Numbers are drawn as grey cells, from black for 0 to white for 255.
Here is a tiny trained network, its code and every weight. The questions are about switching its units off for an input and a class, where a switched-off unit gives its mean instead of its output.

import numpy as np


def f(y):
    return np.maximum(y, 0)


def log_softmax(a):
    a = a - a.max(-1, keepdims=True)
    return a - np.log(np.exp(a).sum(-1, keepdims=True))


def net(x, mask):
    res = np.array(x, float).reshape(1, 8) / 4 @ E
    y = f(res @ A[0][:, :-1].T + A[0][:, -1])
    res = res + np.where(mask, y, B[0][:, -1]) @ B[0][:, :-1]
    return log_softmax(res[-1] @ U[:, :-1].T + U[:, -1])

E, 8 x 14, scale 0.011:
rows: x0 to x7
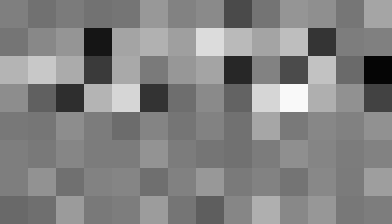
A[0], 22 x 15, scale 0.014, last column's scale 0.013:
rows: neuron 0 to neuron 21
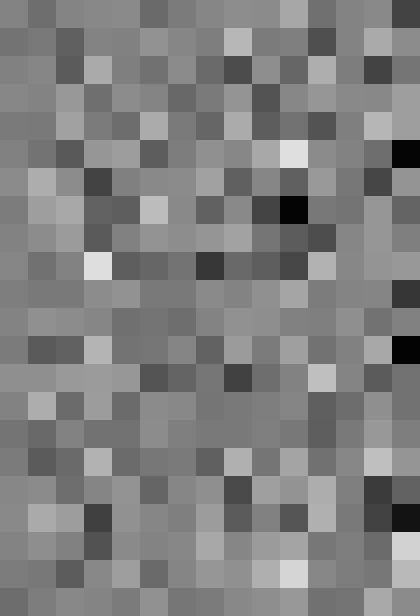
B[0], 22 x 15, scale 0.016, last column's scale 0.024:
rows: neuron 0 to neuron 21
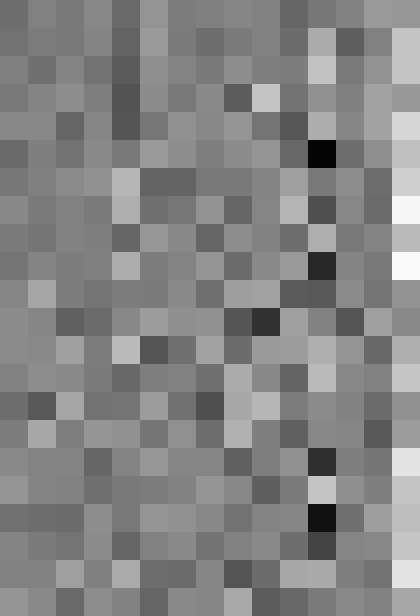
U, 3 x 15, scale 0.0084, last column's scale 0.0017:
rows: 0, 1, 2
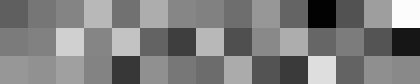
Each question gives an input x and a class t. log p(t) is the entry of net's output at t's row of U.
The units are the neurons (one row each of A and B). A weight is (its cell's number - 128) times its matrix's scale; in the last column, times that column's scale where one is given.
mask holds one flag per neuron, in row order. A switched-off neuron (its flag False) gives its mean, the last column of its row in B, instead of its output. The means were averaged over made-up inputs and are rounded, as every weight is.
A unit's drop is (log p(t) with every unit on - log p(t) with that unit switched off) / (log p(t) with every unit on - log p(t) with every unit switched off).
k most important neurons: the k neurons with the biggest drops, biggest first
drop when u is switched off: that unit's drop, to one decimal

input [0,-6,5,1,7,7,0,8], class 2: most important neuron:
(neuron 13)
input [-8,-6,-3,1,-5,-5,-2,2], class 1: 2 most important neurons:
(neuron 5; neuron 18)
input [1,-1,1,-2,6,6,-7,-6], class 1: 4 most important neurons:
(neuron 5; neuron 18; neuron 19; neuron 16)
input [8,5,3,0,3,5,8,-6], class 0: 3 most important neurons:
(neuron 19; neuron 12; neuron 7)
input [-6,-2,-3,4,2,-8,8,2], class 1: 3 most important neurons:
(neuron 20; neuron 18; neuron 19)
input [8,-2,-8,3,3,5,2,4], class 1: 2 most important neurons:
(neuron 12; neuron 20)
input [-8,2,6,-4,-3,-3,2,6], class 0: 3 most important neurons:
(neuron 18; neuron 20; neuron 12)
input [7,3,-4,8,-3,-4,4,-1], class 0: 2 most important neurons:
(neuron 5; neuron 7)
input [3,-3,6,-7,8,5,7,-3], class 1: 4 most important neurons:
(neuron 7; neuron 6; neuron 5; neuron 19)
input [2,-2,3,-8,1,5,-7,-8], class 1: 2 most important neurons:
(neuron 7; neuron 5)
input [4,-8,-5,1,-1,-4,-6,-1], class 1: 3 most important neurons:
(neuron 12; neuron 5; neuron 18)
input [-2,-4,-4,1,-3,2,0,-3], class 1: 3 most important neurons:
(neuron 5; neuron 12; neuron 18)
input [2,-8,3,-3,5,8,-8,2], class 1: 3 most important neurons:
(neuron 5; neuron 7; neuron 19)
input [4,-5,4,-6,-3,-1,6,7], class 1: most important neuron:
(neuron 7)
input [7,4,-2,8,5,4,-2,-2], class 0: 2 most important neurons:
(neuron 5; neuron 19)
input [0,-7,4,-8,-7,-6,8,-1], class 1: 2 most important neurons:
(neuron 7; neuron 5)
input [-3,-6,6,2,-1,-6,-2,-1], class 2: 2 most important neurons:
(neuron 13; neuron 2)
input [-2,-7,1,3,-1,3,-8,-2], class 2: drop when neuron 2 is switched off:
0.4
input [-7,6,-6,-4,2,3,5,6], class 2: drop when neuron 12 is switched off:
0.0
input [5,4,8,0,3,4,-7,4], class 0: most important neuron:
(neuron 18)
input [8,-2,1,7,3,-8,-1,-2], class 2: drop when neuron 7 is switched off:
0.2
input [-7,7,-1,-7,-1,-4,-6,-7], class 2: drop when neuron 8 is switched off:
0.1
